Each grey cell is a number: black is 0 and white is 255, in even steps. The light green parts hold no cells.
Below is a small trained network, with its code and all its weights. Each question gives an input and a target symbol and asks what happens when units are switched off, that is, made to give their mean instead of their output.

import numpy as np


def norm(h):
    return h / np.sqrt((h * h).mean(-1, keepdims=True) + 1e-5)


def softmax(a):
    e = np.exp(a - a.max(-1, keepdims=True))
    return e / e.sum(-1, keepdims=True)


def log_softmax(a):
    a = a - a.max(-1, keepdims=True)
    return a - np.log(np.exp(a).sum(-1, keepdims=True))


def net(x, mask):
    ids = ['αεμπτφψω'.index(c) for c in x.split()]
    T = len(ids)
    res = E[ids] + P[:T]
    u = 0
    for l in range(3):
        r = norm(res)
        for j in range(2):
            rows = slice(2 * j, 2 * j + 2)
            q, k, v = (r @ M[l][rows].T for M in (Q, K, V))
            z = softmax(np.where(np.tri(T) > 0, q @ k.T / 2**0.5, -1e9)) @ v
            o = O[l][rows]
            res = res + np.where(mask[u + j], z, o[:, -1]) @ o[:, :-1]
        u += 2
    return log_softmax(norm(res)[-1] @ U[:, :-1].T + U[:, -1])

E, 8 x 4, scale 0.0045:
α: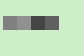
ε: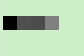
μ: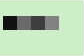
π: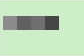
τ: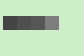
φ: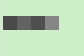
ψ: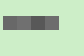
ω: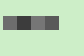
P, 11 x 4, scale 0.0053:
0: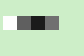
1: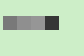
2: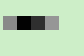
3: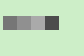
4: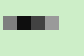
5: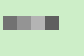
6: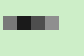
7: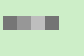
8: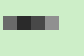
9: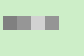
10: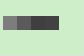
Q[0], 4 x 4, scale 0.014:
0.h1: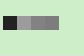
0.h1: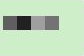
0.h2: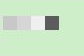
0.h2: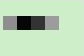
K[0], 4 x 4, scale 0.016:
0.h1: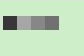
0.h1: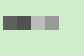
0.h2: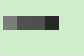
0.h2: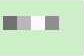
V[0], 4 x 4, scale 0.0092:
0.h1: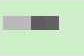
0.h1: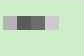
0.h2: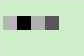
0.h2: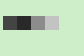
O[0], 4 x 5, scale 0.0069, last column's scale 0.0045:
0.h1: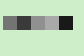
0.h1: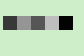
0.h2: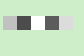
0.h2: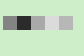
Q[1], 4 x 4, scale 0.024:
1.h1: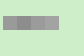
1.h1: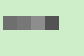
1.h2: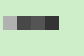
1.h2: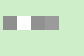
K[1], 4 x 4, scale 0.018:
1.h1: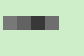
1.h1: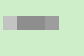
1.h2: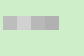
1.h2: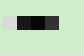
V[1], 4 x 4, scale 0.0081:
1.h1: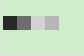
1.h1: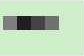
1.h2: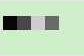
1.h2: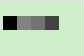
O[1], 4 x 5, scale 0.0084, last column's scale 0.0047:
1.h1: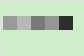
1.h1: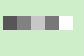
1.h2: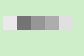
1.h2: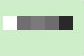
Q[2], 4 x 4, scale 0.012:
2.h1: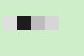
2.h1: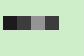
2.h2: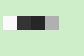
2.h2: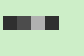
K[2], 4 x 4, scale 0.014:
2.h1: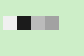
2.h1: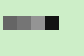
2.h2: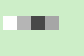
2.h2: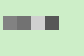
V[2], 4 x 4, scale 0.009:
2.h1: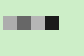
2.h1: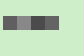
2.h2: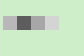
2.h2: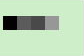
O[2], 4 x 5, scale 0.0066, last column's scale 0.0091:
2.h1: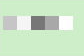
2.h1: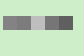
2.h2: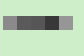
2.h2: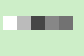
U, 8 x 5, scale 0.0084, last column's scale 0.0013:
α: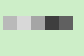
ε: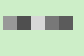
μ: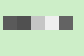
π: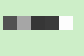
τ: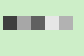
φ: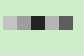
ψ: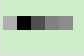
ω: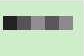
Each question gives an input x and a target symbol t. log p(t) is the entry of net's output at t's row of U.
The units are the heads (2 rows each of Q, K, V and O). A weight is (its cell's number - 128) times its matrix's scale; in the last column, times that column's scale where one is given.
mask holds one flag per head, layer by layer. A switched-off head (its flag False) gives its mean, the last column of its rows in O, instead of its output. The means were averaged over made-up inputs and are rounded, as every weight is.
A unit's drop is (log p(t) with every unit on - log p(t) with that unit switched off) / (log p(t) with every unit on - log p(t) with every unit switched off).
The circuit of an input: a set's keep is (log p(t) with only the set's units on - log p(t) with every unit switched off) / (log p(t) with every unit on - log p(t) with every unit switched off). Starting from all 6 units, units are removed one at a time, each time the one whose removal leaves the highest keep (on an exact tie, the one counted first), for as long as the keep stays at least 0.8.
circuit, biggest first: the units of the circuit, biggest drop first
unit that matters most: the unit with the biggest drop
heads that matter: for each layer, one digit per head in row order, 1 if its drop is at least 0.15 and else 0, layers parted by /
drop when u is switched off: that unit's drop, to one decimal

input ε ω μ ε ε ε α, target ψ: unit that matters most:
1.h2
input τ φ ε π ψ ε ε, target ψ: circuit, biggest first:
[1.h2 0.h2 2.h2]
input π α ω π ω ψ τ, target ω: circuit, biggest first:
[0.h1 2.h1 0.h2]
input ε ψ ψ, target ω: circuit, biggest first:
[0.h2 0.h1 2.h1]
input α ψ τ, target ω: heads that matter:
11 / 01 / 11
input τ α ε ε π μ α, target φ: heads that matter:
11 / 00 / 01
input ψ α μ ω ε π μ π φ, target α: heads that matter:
01 / 00 / 10
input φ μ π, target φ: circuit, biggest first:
[0.h2 0.h1 1.h2]
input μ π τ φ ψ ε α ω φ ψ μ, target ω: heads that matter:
00 / 01 / 10
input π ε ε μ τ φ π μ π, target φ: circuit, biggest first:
[0.h2 1.h1]
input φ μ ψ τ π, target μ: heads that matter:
10 / 00 / 01
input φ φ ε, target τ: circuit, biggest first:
[2.h2 2.h1 0.h2]
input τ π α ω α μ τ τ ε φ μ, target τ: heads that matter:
11 / 01 / 00
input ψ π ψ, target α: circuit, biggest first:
[0.h2]
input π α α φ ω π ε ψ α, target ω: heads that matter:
11 / 01 / 10
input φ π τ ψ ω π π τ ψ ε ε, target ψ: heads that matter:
01 / 11 / 10
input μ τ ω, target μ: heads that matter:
10 / 00 / 11
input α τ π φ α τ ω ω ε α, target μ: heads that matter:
11 / 00 / 00
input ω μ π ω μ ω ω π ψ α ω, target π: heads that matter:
01 / 00 / 00
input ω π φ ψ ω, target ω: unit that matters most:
0.h1
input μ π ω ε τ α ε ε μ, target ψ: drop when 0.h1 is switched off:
0.0
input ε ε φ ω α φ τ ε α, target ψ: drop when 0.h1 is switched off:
0.1
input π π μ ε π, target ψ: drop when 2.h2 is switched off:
0.2
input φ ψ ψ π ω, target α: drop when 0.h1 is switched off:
0.1
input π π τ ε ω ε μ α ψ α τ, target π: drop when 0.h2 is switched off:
0.4
